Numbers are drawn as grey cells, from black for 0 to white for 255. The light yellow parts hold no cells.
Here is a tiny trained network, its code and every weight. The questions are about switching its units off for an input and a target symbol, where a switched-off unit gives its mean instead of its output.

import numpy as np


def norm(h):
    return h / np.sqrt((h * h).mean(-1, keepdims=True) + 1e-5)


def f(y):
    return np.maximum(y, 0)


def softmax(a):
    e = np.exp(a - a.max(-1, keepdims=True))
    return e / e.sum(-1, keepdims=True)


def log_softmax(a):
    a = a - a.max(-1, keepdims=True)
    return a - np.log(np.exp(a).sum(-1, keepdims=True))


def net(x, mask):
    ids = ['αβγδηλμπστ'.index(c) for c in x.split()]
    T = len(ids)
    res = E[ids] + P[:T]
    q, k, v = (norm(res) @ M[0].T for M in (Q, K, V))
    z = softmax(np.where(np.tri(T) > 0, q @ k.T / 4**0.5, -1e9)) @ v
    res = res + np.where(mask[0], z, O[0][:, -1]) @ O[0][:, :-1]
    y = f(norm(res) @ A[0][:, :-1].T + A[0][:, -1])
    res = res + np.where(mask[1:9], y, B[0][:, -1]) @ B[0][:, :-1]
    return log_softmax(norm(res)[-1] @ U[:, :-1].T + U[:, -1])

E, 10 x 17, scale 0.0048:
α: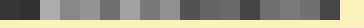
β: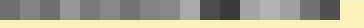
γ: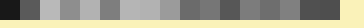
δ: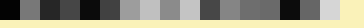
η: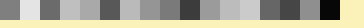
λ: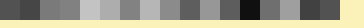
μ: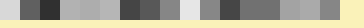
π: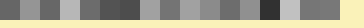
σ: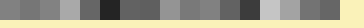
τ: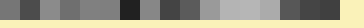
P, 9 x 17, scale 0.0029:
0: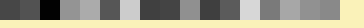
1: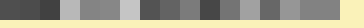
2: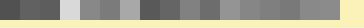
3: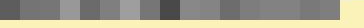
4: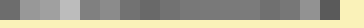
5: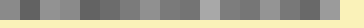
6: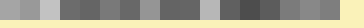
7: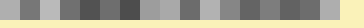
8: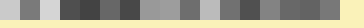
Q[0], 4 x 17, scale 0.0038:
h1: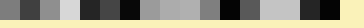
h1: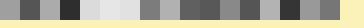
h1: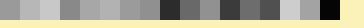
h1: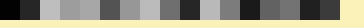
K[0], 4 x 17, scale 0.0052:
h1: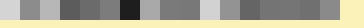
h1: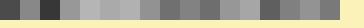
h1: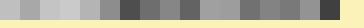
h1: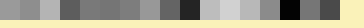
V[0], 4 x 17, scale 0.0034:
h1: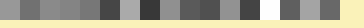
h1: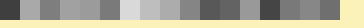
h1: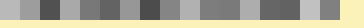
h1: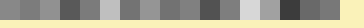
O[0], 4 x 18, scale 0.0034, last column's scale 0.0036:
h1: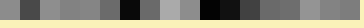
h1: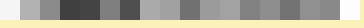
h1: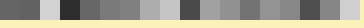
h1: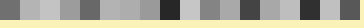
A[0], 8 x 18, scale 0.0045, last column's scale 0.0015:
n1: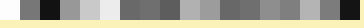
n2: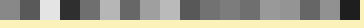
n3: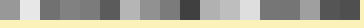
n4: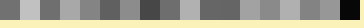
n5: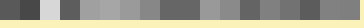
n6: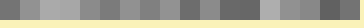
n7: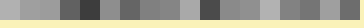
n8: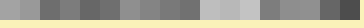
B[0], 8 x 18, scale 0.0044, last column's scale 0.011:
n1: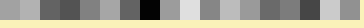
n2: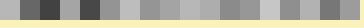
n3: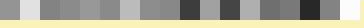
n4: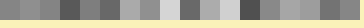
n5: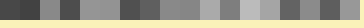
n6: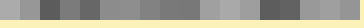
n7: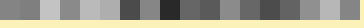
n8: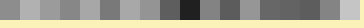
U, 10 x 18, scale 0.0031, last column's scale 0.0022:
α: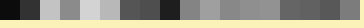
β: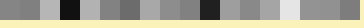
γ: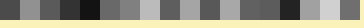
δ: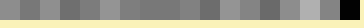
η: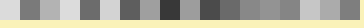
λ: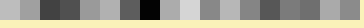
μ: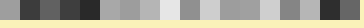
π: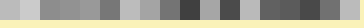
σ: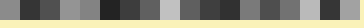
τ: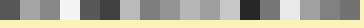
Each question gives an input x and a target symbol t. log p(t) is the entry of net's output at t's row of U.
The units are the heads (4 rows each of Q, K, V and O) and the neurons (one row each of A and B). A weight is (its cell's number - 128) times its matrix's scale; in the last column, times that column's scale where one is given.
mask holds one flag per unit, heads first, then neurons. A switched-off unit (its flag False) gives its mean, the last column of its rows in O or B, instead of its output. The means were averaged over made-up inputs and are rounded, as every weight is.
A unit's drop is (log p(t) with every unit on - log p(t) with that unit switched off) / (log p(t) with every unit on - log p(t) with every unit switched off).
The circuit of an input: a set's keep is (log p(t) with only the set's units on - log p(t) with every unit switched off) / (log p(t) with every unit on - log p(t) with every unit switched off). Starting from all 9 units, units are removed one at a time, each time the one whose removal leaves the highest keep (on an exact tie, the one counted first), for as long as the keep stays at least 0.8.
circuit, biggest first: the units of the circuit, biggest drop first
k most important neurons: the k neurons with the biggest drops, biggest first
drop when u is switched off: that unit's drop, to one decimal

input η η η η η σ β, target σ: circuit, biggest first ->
(h1 n3)
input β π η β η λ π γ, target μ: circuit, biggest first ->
(n2 n3)
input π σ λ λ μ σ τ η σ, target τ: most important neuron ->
(n3)
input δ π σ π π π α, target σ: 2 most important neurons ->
(n3 n8)
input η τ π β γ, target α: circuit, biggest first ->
(h1 n3 n5)
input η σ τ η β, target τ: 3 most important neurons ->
(n4 n3 n8)
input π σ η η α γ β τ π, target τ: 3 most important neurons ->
(n3 n4 n8)
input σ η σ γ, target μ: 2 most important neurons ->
(n2 n3)
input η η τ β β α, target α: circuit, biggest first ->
(h1 n3)
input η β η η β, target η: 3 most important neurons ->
(n7 n3 n2)
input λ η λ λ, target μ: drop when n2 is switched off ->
0.2
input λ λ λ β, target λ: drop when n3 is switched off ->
0.1
